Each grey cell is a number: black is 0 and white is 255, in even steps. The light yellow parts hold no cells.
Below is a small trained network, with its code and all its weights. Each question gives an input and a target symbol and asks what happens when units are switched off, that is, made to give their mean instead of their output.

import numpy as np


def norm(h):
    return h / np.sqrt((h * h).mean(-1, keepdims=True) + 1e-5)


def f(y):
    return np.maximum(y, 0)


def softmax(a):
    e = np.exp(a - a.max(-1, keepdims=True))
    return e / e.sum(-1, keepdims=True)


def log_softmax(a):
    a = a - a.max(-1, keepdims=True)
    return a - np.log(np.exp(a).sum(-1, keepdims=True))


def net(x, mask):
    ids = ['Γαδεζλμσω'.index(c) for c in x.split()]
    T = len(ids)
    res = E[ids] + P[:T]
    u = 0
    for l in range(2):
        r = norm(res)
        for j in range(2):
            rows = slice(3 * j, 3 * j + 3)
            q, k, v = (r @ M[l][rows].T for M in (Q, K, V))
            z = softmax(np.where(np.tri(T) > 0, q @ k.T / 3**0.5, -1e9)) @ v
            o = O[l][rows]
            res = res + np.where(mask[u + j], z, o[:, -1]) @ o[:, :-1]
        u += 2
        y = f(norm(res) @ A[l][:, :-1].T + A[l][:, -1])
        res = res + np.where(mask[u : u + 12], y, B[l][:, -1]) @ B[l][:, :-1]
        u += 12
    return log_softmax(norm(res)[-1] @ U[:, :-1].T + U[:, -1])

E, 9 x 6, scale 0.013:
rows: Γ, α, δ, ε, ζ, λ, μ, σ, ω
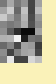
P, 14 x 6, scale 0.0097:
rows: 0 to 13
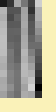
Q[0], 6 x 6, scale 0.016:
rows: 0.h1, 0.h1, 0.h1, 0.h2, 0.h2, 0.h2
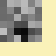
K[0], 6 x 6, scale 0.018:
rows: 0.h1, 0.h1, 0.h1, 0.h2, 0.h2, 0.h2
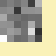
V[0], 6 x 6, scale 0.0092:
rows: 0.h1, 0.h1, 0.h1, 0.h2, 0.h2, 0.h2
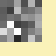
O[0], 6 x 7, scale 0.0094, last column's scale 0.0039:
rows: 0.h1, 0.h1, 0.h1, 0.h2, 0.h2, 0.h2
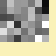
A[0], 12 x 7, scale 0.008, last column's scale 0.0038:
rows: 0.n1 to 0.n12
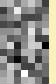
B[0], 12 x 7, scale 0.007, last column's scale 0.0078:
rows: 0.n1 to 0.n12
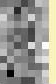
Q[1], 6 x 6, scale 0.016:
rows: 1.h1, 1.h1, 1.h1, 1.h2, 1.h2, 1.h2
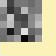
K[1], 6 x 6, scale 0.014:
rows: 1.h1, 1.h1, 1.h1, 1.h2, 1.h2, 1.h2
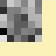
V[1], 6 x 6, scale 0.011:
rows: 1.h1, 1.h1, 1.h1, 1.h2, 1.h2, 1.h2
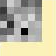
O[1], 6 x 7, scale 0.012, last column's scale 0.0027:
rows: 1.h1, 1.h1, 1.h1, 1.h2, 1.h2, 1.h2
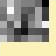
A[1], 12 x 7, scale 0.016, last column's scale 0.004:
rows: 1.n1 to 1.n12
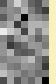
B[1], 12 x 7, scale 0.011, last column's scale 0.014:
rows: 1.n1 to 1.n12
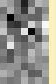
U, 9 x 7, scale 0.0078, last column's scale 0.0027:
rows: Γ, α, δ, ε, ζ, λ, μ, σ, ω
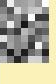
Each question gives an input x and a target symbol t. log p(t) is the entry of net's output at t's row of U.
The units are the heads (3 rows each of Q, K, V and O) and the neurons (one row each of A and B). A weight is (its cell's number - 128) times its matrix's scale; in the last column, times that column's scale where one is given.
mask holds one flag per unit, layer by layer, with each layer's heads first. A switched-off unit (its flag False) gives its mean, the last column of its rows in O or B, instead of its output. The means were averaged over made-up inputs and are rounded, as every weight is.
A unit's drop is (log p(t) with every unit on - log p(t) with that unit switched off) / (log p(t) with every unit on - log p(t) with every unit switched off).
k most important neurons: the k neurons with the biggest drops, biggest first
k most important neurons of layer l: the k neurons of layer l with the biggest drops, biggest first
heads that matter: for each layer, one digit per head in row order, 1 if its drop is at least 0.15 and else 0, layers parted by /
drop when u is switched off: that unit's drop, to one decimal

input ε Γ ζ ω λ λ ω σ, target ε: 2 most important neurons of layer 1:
1.n1, 1.n4
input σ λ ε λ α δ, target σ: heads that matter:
01 / 00
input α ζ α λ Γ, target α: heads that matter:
01 / 01
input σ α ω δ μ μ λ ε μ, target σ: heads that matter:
01 / 00
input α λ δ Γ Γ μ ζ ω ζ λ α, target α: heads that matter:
01 / 01
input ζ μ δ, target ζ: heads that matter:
00 / 01
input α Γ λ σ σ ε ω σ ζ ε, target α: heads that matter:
00 / 01
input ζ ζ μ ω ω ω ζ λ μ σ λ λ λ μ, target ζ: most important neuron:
0.n8
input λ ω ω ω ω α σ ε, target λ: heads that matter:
01 / 00
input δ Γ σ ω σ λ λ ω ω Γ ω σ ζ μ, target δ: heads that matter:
01 / 10
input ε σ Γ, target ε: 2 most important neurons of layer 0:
0.n2, 0.n11
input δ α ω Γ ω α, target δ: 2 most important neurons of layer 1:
1.n6, 1.n5
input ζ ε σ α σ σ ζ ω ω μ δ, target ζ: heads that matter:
11 / 01
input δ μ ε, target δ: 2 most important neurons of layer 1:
1.n6, 1.n5
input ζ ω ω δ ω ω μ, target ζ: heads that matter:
01 / 01
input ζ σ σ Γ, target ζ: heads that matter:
00 / 01
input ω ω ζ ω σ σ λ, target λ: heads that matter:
00 / 00
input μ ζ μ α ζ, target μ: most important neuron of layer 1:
1.n4
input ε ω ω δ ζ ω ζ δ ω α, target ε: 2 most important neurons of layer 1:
1.n1, 1.n4
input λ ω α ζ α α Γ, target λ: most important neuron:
1.n5
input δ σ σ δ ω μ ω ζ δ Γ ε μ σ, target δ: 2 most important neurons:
1.n6, 1.n5
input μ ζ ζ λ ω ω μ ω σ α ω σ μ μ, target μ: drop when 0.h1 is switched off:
0.2
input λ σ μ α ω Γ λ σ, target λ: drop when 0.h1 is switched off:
0.1
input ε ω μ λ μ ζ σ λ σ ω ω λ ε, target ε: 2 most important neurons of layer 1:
1.n1, 1.n4
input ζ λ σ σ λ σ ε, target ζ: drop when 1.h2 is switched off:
0.2
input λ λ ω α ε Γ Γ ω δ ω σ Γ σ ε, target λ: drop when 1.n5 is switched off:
0.1
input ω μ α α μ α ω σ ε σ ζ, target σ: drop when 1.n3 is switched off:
0.1
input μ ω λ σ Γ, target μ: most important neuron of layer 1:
1.n4
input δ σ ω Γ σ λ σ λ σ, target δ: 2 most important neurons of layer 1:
1.n6, 1.n5
